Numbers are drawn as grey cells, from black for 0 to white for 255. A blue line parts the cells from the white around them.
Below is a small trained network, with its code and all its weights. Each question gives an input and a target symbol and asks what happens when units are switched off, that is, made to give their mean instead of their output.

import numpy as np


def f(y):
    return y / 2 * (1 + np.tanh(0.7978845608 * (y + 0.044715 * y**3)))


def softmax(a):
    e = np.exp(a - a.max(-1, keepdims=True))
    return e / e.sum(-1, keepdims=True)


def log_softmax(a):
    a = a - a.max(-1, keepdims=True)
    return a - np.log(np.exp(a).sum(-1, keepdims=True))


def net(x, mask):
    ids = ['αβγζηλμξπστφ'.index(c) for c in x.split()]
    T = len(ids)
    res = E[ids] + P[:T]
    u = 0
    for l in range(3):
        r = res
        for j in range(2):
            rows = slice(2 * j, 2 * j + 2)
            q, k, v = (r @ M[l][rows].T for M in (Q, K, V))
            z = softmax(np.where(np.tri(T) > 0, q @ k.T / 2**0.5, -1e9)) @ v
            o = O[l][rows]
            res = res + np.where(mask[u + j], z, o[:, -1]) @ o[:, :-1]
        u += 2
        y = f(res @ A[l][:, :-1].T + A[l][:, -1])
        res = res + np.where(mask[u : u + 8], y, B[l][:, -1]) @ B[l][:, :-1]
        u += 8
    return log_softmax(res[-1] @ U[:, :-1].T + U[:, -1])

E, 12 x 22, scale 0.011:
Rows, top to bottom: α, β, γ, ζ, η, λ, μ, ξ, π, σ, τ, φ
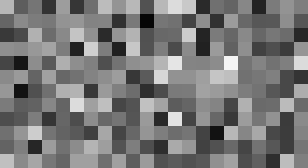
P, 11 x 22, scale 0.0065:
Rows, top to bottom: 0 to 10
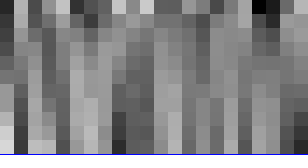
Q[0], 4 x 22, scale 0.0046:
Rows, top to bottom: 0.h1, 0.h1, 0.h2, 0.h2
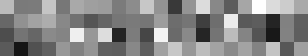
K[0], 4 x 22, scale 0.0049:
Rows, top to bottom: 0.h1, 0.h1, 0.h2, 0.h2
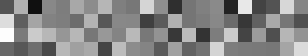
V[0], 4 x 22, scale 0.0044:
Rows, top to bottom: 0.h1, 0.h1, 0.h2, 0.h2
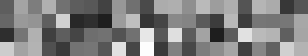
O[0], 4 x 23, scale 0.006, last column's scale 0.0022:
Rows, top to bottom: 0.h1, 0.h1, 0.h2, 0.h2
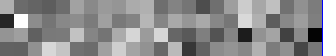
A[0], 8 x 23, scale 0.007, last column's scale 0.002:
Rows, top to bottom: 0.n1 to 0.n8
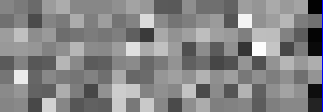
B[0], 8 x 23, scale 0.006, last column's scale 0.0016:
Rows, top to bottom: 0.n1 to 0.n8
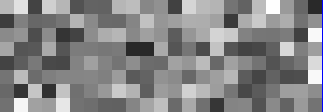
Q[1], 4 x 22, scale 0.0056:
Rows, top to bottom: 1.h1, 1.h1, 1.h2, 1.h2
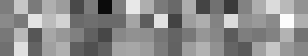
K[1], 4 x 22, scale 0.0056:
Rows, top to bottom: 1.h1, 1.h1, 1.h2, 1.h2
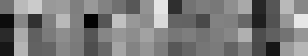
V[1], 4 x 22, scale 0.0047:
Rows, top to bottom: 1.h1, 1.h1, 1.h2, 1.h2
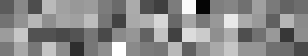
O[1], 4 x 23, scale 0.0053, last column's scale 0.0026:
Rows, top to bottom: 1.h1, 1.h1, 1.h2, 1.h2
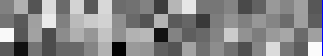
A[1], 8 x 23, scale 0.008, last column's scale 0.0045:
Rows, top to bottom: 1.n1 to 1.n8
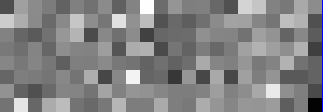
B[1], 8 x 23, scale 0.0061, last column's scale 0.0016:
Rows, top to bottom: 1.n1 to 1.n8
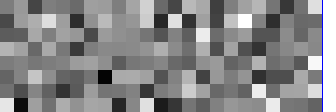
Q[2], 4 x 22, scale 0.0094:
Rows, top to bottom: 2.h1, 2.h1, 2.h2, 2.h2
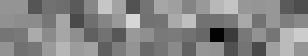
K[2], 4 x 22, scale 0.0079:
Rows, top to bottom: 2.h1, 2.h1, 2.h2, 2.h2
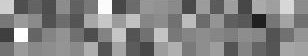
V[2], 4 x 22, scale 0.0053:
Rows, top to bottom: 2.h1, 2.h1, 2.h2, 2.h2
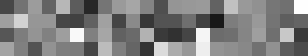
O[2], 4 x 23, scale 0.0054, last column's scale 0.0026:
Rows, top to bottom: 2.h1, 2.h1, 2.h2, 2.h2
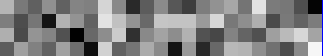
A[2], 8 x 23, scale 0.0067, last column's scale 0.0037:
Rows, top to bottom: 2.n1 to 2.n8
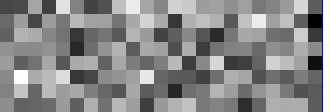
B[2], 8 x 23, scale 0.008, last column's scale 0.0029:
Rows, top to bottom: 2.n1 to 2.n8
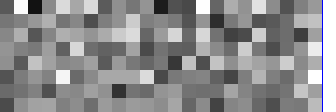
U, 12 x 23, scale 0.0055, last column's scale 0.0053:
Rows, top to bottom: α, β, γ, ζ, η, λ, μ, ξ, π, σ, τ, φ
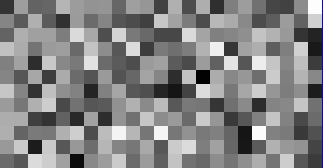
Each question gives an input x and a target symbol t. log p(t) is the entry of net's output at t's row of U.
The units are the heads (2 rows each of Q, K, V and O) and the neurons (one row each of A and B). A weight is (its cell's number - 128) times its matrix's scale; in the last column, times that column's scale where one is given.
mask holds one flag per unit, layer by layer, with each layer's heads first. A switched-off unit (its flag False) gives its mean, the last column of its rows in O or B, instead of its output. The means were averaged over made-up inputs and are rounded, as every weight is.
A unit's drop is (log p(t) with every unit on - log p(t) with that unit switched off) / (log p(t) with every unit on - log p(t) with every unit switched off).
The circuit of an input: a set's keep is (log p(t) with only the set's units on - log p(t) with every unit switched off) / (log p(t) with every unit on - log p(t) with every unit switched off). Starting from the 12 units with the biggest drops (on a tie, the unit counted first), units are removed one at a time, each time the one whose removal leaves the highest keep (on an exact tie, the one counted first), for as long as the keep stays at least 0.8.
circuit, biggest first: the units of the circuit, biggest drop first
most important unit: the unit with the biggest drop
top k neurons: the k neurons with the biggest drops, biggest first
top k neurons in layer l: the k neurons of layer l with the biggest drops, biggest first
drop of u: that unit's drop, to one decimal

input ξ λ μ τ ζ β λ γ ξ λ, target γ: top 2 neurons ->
2.n5, 1.n6
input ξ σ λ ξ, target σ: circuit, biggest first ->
0.h1, 2.h1, 0.n3
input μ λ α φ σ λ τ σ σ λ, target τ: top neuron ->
0.n3
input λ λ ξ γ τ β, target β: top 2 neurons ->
2.n6, 2.n1
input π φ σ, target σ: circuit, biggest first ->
2.n3, 0.h2
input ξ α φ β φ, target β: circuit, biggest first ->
2.n6, 2.n1, 1.n1
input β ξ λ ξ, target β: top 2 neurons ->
2.n6, 1.n1
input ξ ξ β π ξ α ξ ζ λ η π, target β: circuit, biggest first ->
0.h2, 0.n4, 2.n6
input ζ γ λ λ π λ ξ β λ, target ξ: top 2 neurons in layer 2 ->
2.n8, 2.n4
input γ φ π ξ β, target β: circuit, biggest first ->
2.n6, 2.n1
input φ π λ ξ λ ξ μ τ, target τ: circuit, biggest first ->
1.h1, 2.n4
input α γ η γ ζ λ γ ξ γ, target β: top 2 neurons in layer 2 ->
2.n6, 2.n7
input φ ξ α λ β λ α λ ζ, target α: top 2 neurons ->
0.n7, 2.n3
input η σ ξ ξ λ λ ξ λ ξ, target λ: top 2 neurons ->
0.n3, 2.n5
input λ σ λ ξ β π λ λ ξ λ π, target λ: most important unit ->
0.h2
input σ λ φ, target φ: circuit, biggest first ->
1.n2, 0.h1, 2.h2, 1.n1
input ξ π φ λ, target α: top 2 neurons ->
2.n6, 0.n6
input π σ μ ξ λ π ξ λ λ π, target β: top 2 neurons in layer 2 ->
2.n6, 2.n8
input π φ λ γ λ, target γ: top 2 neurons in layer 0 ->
0.n6, 0.n5
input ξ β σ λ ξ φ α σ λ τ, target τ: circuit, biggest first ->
1.h1
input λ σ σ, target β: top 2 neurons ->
0.n4, 2.n6
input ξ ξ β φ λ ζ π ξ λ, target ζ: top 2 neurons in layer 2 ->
2.n5, 2.n7
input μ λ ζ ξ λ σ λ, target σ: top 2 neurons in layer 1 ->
1.n4, 1.n8
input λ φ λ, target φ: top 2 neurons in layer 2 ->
2.n8, 2.n5
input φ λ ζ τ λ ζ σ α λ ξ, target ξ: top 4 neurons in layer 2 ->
2.n2, 2.n1, 2.n6, 2.n3
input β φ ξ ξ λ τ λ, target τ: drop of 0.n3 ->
0.2
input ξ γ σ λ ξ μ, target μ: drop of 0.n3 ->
-0.1
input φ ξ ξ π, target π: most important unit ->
0.h1
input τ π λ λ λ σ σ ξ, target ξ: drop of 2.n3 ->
0.1
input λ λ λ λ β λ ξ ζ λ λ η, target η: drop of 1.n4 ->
-0.1
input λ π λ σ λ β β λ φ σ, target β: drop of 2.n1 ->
0.2
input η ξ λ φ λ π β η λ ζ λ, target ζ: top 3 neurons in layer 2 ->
2.n5, 2.n2, 2.n7
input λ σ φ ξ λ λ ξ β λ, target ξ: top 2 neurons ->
2.n8, 2.n4
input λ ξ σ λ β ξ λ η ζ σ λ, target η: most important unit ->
1.h2
